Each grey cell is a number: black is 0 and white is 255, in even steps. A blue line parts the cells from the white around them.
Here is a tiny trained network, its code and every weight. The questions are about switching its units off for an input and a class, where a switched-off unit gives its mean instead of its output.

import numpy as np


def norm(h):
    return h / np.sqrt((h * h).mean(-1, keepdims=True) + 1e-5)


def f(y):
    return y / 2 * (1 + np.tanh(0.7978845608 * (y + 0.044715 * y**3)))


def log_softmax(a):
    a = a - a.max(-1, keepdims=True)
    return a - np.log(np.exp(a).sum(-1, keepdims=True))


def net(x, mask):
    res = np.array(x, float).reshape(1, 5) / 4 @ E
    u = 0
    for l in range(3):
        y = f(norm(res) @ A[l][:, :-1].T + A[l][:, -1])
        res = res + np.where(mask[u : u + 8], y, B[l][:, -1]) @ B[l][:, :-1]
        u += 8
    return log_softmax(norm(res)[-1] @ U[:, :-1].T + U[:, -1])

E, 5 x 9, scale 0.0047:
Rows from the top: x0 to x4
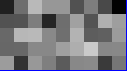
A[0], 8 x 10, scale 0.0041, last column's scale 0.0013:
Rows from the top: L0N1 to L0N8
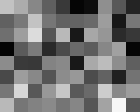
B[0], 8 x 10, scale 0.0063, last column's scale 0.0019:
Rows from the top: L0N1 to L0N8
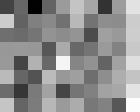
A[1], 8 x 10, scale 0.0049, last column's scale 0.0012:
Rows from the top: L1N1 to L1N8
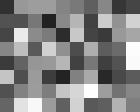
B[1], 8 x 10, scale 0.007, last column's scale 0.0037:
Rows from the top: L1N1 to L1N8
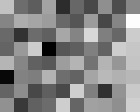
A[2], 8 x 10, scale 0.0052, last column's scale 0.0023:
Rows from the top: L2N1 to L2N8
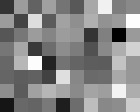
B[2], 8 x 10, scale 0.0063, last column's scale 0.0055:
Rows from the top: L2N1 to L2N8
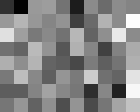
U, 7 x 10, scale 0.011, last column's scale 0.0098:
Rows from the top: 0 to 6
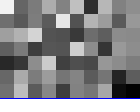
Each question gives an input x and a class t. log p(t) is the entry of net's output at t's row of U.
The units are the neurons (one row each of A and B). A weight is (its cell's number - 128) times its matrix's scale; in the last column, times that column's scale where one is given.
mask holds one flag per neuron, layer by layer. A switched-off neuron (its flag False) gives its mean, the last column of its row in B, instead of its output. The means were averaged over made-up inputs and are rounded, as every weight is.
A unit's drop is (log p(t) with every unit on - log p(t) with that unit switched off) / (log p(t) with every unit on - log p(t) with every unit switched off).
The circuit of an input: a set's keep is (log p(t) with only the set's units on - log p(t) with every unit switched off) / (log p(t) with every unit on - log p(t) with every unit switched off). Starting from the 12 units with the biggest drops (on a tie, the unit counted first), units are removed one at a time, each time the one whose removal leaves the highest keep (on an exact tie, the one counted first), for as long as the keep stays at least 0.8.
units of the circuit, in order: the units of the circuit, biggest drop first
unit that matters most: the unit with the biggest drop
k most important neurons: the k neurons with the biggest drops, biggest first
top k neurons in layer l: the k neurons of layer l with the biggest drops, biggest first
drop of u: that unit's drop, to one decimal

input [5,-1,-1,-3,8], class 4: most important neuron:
[L1N6]
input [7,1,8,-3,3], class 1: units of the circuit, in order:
[L1N8; L1N3]
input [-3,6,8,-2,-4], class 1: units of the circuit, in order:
[L1N8; L1N3]
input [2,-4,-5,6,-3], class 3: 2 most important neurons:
[L1N7; L1N8]
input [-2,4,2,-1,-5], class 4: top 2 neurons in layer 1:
[L1N4; L1N7]
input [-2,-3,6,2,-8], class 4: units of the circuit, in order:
[L0N7; L2N1]
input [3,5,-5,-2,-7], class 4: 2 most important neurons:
[L0N7; L1N4]
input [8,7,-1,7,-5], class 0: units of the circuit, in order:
[L2N3; L1N1; L1N6]
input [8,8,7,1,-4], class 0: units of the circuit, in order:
[L2N3; L1N1]
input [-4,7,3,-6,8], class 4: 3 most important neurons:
[L1N6; L1N4; L0N5]
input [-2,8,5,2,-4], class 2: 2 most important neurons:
[L1N2; L2N5]
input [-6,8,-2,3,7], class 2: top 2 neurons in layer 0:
[L0N6; L0N7]
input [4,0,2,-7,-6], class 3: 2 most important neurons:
[L0N1; L1N6]
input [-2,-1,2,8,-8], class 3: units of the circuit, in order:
[L1N7]
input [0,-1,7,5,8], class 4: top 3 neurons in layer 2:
[L2N8; L2N7; L2N1]
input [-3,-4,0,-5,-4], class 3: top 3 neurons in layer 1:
[L1N6; L1N2; L1N4]
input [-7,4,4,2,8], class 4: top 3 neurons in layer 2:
[L2N7; L2N3; L2N6]
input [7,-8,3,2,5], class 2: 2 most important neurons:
[L1N4; L0N8]
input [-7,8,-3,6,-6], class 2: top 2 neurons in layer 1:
[L1N2; L1N6]
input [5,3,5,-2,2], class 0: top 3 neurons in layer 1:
[L1N4; L1N1; L1N6]
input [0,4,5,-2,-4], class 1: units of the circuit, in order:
[L1N8]
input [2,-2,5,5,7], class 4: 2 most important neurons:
[L1N6; L0N1]
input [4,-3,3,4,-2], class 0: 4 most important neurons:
[L1N1; L0N1; L0N3; L1N6]
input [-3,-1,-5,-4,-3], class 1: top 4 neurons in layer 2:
[L2N8; L2N6; L2N3; L2N7]
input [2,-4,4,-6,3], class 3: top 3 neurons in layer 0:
[L0N1; L0N5; L0N4]
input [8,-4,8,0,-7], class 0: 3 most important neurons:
[L1N1; L2N3; L1N6]
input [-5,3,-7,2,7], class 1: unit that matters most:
L0N5
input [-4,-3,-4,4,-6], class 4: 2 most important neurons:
[L0N7; L0N1]
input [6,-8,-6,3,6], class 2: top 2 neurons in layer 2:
[L2N7; L2N2]
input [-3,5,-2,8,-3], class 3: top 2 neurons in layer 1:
[L1N7; L1N4]
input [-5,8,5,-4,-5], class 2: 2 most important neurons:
[L1N2; L1N6]
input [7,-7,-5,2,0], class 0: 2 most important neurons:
[L0N3; L1N1]
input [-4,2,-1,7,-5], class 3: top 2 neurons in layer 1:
[L1N7; L1N6]
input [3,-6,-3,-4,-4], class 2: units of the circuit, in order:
[L1N4]
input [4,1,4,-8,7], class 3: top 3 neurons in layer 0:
[L0N1; L0N7; L0N6]
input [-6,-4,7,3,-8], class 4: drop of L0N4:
0.1
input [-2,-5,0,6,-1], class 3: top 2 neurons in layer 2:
[L2N2; L2N8]
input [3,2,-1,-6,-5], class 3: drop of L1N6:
0.2
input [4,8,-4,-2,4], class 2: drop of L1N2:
0.2
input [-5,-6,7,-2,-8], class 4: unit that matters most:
L0N7
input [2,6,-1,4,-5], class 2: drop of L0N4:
0.1
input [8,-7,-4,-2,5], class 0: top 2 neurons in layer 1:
[L1N5; L1N2]
